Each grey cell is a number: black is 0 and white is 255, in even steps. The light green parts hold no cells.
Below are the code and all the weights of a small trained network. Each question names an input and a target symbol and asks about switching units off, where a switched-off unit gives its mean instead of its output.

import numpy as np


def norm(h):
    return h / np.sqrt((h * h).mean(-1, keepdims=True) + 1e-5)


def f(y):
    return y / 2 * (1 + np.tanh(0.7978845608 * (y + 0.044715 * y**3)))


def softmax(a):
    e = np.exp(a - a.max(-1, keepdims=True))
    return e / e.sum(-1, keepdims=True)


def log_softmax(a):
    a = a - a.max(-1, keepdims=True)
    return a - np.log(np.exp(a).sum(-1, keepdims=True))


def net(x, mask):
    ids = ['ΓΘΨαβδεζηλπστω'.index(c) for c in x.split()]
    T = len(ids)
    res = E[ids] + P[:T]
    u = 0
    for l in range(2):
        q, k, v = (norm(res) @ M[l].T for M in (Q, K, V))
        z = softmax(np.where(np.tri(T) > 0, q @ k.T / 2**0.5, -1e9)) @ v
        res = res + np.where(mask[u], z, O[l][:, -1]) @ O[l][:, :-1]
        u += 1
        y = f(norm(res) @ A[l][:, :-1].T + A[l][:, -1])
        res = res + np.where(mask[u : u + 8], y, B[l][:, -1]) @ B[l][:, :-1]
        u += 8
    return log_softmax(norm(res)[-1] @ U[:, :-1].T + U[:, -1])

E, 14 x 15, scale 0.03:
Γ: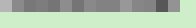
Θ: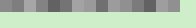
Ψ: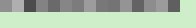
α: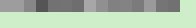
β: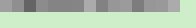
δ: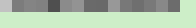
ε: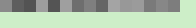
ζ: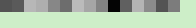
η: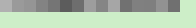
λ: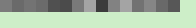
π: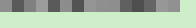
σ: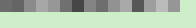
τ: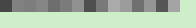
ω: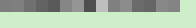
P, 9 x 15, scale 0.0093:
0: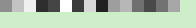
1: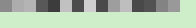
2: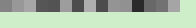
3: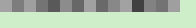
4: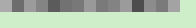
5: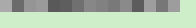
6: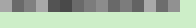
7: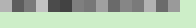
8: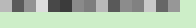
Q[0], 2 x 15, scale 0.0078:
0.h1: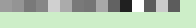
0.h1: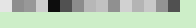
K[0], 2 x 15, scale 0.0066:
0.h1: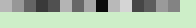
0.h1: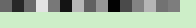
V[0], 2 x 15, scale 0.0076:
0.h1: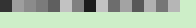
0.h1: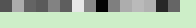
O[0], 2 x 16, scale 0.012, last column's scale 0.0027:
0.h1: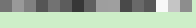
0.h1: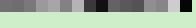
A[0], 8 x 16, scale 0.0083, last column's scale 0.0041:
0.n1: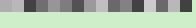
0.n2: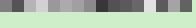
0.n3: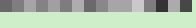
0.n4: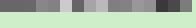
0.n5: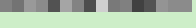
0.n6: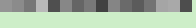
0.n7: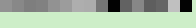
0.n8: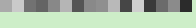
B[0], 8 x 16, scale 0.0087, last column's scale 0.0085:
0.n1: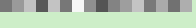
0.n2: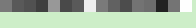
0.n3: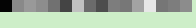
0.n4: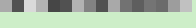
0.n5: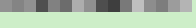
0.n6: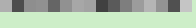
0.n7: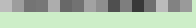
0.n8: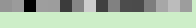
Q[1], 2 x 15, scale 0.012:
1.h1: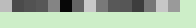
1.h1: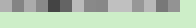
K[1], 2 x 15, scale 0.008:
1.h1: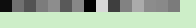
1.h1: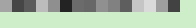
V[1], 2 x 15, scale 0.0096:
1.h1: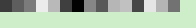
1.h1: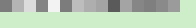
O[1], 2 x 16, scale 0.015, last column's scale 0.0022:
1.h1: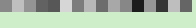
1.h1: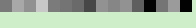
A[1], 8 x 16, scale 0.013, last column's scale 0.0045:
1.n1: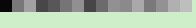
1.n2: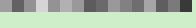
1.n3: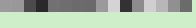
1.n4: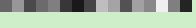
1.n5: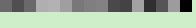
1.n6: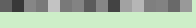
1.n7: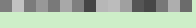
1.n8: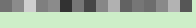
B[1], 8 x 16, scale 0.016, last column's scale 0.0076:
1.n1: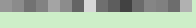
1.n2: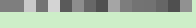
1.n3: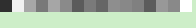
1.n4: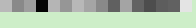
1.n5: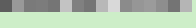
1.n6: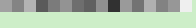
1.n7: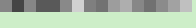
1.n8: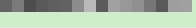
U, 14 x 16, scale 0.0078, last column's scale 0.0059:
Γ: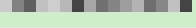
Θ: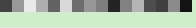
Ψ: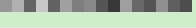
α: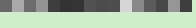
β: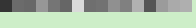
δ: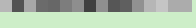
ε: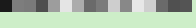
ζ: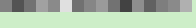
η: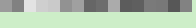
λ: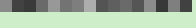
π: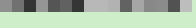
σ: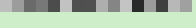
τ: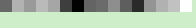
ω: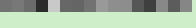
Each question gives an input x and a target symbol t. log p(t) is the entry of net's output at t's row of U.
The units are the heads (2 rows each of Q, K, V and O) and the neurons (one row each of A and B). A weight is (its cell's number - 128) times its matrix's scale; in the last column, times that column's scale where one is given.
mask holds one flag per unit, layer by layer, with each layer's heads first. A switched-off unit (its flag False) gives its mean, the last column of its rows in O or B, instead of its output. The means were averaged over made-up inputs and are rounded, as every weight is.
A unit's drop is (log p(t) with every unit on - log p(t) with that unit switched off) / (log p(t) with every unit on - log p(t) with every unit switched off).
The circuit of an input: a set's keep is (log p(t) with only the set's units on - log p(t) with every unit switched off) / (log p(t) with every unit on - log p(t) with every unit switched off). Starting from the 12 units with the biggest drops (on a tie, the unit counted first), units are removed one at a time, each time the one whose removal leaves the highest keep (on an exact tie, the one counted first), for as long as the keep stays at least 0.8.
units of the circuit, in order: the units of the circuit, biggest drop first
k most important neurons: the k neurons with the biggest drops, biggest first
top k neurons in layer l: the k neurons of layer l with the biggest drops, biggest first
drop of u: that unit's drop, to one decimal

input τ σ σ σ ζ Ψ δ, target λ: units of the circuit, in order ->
0.h1, 0.n2
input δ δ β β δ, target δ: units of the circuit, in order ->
1.h1, 1.n6
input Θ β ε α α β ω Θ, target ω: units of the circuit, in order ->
1.n4, 0.h1
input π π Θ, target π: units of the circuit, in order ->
0.h1, 1.n4
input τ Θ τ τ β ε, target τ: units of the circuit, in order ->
0.h1
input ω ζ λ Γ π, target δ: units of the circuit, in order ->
1.h1, 0.h1, 1.n6
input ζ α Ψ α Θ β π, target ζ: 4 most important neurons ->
1.n5, 0.n2, 0.n6, 0.n7
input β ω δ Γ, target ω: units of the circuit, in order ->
0.h1, 1.n4
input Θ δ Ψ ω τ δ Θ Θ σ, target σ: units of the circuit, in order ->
0.n2, 1.h1, 0.h1
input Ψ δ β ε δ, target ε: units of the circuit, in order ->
1.h1, 1.n3
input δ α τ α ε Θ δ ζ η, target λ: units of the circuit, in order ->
0.n2, 0.h1
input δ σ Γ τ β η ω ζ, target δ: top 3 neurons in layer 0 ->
0.n6, 0.n5, 0.n7
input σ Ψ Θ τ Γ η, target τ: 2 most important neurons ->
1.n3, 1.n4
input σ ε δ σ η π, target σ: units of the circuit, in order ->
1.h1
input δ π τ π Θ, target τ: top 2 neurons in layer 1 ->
1.n3, 1.n4
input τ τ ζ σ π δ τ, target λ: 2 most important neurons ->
0.n2, 1.n3
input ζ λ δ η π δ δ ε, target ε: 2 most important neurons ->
1.n5, 0.n2
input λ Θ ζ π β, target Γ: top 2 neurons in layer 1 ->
1.n5, 1.n4
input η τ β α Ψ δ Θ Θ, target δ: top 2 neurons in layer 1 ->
1.n6, 1.n3
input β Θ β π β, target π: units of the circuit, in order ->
0.h1
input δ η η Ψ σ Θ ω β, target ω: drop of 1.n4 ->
0.8
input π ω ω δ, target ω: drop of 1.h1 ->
0.1
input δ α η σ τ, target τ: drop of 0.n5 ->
0.0
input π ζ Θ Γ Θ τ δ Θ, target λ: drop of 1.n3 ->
0.1
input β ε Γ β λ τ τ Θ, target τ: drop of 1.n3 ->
0.1
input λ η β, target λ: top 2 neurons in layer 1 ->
1.n3, 1.n5
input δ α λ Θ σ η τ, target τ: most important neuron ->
1.n3
